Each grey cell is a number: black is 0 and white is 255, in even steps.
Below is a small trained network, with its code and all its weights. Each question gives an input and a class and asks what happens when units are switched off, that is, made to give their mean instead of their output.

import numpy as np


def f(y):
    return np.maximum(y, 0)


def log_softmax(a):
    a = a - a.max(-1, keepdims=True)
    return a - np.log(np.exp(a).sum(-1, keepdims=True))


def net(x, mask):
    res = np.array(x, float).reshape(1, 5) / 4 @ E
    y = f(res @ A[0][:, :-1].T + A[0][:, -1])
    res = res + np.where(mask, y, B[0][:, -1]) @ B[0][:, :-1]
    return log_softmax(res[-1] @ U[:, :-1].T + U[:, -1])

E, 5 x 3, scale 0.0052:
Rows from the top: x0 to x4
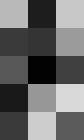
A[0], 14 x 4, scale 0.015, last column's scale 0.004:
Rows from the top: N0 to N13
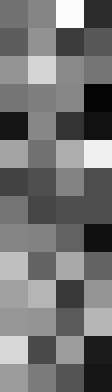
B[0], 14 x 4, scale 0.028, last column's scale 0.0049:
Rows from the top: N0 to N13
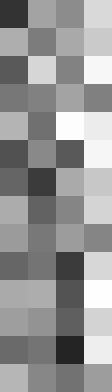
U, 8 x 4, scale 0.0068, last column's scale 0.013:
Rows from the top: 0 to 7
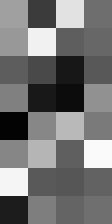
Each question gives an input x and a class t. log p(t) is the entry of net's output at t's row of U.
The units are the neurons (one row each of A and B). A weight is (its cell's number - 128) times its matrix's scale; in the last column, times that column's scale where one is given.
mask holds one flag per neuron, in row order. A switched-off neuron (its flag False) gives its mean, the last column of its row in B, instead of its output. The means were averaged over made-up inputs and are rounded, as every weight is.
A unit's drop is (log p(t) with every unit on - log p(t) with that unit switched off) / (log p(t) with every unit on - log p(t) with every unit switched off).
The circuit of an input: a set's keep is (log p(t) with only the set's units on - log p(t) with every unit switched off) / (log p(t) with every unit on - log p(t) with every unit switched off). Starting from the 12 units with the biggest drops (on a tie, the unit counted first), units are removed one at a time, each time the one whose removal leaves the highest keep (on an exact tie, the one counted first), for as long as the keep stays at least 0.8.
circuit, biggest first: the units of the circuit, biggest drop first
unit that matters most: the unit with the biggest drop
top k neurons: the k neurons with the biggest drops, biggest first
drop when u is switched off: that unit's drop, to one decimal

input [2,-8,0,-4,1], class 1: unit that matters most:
N10
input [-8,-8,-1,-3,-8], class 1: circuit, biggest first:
(N10; N2)
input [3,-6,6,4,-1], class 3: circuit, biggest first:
(N2; N4)
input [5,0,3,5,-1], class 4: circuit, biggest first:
(N0; N10)
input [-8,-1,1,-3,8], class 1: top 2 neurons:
(N10; N2)
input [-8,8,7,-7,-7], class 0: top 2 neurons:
(N4; N6)
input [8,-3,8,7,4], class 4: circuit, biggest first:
(N0; N6)
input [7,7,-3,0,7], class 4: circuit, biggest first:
(N0; N10)
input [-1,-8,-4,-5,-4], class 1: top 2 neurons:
(N2; N10)
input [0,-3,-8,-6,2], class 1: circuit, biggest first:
(N2; N10)
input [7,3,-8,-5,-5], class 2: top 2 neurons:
(N0; N5)
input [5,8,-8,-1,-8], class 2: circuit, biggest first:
(N12; N9; N0)
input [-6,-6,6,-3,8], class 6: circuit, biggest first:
(N10; N4; N1)
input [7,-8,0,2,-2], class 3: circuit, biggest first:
(N12; N9)
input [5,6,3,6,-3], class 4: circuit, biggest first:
(N0)
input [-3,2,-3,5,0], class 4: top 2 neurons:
(N10; N0)
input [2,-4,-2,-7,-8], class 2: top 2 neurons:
(N5; N7)
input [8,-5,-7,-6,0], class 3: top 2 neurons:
(N12; N9)
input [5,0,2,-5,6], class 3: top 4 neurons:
(N2; N4; N0; N1)
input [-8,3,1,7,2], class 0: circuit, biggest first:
(N4)
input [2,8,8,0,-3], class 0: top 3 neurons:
(N6; N10; N7)
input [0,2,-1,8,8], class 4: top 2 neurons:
(N0; N7)
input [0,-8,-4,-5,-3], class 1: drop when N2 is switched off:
0.3
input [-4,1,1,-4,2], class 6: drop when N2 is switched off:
0.2
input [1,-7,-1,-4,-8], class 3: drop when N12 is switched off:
0.1
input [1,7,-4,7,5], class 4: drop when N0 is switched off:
0.3
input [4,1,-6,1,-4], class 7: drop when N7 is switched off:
0.0
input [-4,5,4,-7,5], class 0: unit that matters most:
N4
